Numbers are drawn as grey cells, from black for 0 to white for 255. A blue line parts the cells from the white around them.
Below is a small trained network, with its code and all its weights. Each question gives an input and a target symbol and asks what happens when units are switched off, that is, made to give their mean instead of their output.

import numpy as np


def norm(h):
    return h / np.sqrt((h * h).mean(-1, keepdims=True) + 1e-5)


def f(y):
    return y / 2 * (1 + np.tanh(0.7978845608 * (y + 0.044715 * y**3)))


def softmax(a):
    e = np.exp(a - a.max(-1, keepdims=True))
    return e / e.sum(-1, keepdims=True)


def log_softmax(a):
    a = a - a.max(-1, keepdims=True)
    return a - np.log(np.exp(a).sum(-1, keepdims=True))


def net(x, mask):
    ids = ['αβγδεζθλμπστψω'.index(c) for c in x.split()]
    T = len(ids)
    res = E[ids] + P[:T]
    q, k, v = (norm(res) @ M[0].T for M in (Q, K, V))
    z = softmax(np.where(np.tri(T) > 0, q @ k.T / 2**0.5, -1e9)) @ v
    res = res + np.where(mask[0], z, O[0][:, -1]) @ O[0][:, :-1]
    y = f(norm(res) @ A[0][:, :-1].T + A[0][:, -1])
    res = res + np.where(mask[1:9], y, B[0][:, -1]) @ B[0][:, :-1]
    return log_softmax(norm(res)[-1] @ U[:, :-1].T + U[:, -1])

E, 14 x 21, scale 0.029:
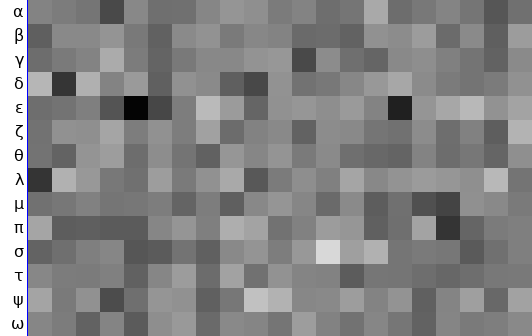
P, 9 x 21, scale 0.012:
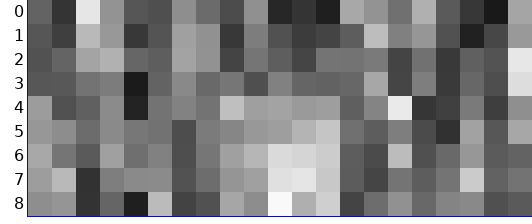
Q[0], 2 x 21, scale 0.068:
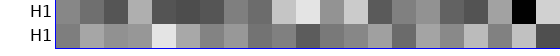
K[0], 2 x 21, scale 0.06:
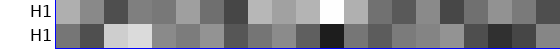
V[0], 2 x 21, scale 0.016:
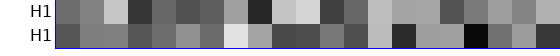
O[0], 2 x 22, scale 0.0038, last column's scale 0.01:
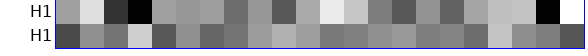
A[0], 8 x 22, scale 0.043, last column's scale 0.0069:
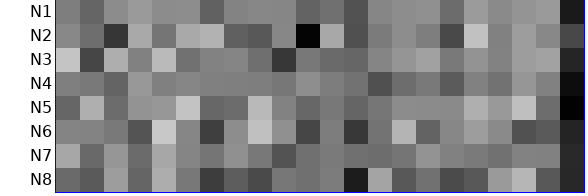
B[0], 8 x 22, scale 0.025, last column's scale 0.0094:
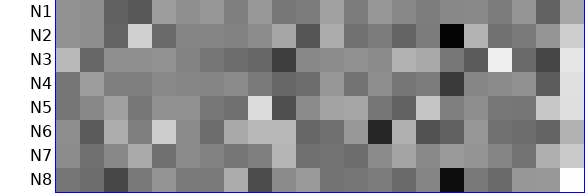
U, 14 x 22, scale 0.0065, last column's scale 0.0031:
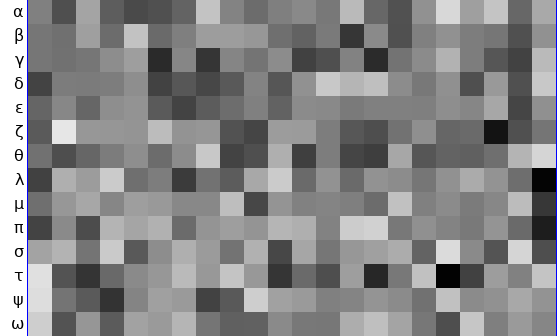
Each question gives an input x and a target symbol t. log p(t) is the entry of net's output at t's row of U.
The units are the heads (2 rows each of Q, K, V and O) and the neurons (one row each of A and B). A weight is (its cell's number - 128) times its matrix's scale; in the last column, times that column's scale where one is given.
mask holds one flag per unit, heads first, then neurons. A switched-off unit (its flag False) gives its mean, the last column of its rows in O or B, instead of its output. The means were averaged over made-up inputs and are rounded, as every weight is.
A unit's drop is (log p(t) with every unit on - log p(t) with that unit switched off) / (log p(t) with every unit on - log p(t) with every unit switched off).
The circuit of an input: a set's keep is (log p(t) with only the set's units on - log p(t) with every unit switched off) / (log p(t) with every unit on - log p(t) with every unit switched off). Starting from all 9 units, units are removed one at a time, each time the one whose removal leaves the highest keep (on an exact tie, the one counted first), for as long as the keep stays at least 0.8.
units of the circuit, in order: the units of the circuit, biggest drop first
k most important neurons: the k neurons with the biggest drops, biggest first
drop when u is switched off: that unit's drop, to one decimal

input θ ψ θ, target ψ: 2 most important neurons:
[N7; N3]
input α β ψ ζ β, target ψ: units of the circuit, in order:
[H1; N7; N4]
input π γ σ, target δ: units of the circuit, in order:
[N8; N5; N3; N2]
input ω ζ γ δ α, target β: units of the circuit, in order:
[N6]
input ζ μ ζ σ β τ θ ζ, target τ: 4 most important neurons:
[N1; N3; N2; N8]
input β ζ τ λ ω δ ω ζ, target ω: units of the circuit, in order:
[H1; N3]
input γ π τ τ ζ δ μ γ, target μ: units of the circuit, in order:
[H1; N5]
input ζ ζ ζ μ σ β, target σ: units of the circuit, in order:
[H1; N7]
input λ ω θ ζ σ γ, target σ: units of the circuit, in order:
[H1; N7; N8]
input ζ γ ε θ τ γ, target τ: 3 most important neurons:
[N1; N3; N8]
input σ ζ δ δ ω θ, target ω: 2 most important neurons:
[N2; N8]
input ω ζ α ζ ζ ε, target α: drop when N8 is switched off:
0.3
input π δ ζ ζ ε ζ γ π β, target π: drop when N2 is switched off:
0.3
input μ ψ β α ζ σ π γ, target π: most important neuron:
[N1]
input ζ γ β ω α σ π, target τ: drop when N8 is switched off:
0.4
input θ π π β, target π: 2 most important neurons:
[N1; N3]
